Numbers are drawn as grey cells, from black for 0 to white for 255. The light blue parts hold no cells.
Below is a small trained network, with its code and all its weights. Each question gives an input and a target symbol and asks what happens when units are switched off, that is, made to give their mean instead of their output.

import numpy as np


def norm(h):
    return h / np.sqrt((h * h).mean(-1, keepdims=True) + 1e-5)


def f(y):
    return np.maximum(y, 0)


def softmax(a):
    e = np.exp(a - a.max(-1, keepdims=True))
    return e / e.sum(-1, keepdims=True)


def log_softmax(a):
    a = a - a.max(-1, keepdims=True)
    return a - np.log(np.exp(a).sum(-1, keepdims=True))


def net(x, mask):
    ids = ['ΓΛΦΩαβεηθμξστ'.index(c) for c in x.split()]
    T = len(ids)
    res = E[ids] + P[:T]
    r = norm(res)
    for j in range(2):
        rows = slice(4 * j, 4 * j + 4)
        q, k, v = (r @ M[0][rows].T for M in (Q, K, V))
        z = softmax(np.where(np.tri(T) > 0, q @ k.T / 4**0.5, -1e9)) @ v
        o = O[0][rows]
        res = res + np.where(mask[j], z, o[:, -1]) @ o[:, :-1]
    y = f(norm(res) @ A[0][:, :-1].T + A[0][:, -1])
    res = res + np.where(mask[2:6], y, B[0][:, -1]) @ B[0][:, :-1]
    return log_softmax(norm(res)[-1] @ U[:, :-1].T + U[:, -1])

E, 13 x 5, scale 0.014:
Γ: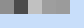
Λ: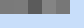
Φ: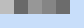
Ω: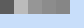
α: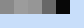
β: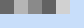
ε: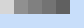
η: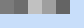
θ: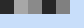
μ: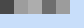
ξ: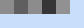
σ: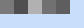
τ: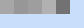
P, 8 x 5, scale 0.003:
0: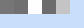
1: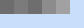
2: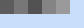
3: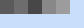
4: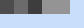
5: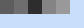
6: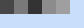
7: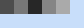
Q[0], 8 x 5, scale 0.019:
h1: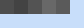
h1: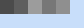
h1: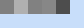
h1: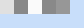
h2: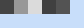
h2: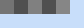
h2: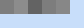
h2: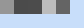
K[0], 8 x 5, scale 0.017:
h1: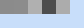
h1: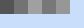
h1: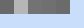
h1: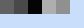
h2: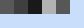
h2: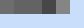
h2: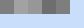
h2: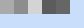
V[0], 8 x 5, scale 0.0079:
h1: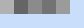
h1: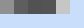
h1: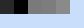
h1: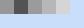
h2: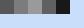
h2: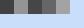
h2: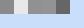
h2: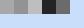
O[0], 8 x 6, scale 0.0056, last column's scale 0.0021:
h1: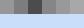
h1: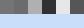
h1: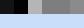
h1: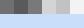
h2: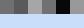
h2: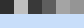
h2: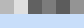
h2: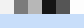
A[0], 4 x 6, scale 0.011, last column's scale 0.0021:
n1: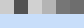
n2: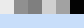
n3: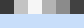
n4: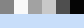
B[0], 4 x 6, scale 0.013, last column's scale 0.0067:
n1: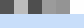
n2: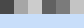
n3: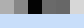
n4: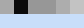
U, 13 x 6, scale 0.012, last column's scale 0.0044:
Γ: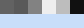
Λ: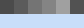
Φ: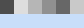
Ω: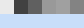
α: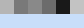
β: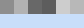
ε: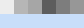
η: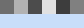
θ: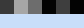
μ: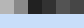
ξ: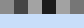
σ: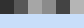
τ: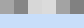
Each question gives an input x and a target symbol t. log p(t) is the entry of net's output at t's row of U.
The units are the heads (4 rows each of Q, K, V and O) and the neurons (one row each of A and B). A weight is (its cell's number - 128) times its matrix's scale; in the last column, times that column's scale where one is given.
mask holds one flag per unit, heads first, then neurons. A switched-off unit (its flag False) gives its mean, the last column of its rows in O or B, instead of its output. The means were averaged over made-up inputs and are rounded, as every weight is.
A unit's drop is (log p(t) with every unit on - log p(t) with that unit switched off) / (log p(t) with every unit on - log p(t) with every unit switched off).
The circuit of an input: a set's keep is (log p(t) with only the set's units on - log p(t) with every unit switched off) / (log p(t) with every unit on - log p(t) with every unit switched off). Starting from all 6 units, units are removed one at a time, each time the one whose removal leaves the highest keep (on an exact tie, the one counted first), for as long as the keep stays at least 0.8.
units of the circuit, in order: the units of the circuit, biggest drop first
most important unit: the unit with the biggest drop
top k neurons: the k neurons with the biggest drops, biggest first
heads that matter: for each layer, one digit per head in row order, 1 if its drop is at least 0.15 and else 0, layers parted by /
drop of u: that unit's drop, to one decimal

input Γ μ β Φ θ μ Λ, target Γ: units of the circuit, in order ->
(n3; h1)
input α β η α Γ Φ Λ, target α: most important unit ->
h2
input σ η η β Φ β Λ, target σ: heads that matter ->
10
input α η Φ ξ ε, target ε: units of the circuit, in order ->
(h1; n2; n4)
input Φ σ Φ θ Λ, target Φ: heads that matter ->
00
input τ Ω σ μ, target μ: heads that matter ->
00
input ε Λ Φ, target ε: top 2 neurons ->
(n3; n2)
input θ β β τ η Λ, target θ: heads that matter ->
10
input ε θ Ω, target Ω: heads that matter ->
00
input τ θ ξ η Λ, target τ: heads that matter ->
10
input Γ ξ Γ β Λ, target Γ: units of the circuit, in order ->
(n3; h2)
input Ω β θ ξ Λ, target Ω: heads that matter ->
00
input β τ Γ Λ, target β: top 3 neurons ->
(n3; n1; n4)
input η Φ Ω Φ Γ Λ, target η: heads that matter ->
11
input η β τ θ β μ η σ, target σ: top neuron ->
(n3)
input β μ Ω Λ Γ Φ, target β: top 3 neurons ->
(n4; n3; n2)
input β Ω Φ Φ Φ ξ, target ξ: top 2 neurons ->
(n3; n1)
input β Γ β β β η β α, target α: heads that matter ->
01
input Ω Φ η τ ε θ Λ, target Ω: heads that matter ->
00
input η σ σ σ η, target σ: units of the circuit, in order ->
(h1)
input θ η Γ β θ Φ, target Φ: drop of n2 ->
0.2
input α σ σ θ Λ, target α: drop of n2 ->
0.0
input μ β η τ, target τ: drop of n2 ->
0.4
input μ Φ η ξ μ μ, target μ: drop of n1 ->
0.1
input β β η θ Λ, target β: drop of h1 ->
0.3
